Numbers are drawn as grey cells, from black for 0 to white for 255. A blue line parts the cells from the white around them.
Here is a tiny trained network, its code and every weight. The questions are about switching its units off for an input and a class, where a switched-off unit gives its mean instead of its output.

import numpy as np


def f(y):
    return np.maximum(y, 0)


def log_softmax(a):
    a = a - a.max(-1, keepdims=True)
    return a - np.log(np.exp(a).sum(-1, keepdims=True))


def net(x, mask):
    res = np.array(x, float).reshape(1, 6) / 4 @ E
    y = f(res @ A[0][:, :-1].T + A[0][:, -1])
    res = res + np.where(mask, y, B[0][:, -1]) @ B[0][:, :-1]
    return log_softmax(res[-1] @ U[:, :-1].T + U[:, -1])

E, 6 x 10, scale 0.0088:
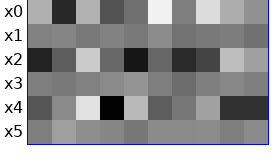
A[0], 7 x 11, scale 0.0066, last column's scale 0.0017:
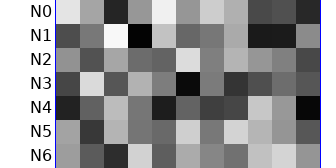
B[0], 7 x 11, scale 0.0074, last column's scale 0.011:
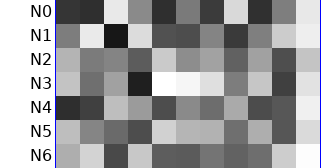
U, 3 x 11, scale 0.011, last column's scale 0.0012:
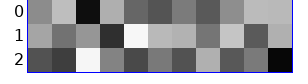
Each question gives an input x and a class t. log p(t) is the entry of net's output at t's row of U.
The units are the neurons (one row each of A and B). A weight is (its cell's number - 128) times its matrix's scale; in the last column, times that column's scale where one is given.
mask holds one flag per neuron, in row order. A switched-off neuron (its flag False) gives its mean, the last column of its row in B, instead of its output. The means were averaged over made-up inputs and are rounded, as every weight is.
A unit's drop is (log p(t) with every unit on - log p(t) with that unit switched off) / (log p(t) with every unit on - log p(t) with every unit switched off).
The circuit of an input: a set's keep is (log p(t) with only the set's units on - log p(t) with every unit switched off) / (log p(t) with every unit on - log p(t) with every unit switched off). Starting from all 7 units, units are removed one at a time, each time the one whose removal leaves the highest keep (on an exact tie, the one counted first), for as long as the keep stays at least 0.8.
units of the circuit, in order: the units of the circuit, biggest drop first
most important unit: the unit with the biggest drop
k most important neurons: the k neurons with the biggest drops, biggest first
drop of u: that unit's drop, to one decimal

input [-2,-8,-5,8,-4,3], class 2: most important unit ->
N0
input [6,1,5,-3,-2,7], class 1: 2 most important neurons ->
(N5, N0)
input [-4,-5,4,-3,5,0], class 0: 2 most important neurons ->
(N1, N0)
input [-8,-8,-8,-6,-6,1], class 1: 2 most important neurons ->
(N3, N4)
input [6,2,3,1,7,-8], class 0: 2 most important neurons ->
(N1, N3)
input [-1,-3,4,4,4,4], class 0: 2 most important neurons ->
(N1, N0)
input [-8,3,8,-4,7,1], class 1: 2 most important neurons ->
(N3, N0)
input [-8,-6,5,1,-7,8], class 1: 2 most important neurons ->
(N3, N1)
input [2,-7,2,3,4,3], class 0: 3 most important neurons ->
(N1, N3, N0)
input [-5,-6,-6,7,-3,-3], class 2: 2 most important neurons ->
(N0, N5)
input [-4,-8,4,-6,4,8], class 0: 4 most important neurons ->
(N1, N0, N5, N2)
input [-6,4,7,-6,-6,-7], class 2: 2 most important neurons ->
(N4, N1)
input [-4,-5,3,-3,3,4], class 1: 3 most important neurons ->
(N3, N6, N0)
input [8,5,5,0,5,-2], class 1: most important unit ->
N5
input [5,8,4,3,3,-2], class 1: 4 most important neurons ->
(N0, N5, N6, N2)
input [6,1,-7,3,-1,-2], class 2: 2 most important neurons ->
(N0, N3)
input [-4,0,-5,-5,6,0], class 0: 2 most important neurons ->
(N1, N4)
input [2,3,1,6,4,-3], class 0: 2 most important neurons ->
(N1, N3)
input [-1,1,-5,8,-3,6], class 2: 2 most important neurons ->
(N0, N1)
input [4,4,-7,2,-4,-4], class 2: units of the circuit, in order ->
(N0)
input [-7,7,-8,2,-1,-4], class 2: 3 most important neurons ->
(N0, N5, N2)
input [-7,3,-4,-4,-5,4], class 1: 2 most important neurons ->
(N3, N1)
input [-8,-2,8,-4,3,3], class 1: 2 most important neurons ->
(N3, N0)
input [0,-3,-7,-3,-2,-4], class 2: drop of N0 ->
0.5
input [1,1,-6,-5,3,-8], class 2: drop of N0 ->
0.9
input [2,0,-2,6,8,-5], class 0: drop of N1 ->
0.7
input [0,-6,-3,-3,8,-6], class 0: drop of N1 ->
1.0
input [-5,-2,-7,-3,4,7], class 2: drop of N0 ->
1.8
